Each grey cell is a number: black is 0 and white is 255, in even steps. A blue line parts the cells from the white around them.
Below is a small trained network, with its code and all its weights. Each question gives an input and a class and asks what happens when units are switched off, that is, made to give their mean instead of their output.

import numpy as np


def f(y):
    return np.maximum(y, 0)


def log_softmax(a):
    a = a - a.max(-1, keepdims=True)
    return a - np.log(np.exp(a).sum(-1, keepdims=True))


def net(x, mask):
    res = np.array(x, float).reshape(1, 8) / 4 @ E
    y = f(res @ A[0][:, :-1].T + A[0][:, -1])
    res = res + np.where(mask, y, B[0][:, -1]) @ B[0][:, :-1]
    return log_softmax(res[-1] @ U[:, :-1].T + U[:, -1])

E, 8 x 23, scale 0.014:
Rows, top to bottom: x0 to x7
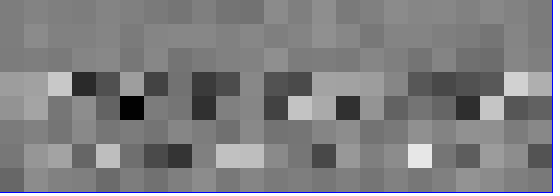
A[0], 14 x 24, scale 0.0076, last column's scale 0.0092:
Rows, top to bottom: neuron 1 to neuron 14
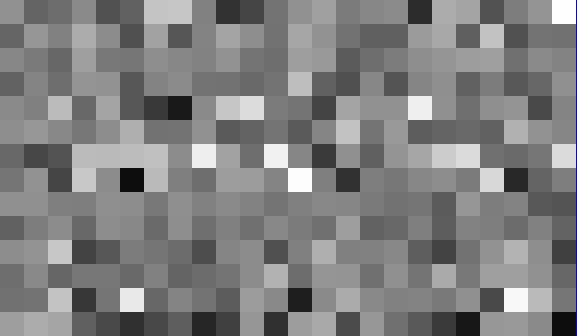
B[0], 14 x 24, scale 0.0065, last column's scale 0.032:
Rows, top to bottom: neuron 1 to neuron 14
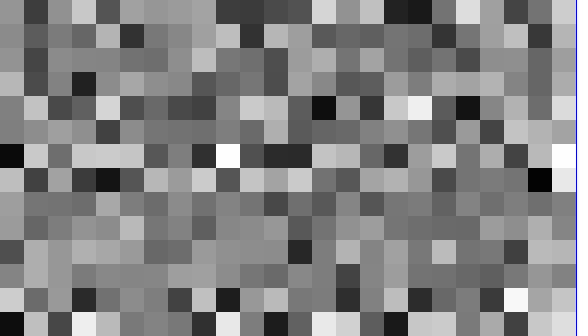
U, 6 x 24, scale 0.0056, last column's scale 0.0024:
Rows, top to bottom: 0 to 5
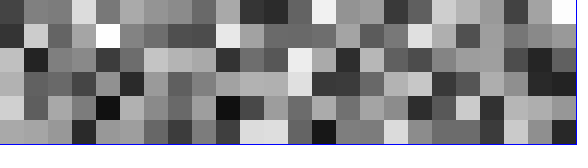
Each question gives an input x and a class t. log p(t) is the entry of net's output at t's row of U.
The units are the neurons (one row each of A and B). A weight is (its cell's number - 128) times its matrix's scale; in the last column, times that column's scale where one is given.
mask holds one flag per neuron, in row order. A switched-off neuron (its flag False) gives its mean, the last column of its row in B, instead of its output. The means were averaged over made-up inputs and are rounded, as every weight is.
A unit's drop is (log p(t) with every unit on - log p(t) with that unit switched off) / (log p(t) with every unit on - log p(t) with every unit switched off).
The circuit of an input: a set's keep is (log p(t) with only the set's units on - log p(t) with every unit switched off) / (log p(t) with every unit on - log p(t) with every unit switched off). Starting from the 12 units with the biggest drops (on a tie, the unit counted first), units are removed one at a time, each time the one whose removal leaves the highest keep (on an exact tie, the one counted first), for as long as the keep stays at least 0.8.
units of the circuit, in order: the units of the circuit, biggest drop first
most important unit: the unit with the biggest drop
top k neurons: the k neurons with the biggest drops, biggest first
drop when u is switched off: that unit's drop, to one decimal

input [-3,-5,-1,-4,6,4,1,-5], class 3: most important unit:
neuron 1
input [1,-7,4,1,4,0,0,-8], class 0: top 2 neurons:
(neuron 5; neuron 14)
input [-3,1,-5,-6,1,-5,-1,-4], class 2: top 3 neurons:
(neuron 8; neuron 14; neuron 5)
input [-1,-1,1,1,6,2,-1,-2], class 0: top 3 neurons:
(neuron 14; neuron 5; neuron 13)
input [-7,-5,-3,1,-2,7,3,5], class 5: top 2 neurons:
(neuron 14; neuron 7)
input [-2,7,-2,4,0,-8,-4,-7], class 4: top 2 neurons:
(neuron 7; neuron 13)
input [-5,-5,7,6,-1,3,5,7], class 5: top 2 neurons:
(neuron 13; neuron 7)
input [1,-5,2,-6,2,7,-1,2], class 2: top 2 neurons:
(neuron 8; neuron 5)
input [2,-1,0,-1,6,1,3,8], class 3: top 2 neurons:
(neuron 7; neuron 8)
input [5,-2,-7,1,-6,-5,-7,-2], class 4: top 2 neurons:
(neuron 13; neuron 14)
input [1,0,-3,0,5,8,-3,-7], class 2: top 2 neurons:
(neuron 7; neuron 8)
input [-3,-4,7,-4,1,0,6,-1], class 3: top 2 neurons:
(neuron 14; neuron 8)
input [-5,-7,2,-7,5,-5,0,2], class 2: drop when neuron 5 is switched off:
0.5
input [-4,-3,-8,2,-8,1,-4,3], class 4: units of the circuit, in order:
(neuron 13)
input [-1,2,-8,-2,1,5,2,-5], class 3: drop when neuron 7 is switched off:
0.2
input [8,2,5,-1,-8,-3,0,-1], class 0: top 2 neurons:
(neuron 7; neuron 5)
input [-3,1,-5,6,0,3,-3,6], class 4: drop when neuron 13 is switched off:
1.0
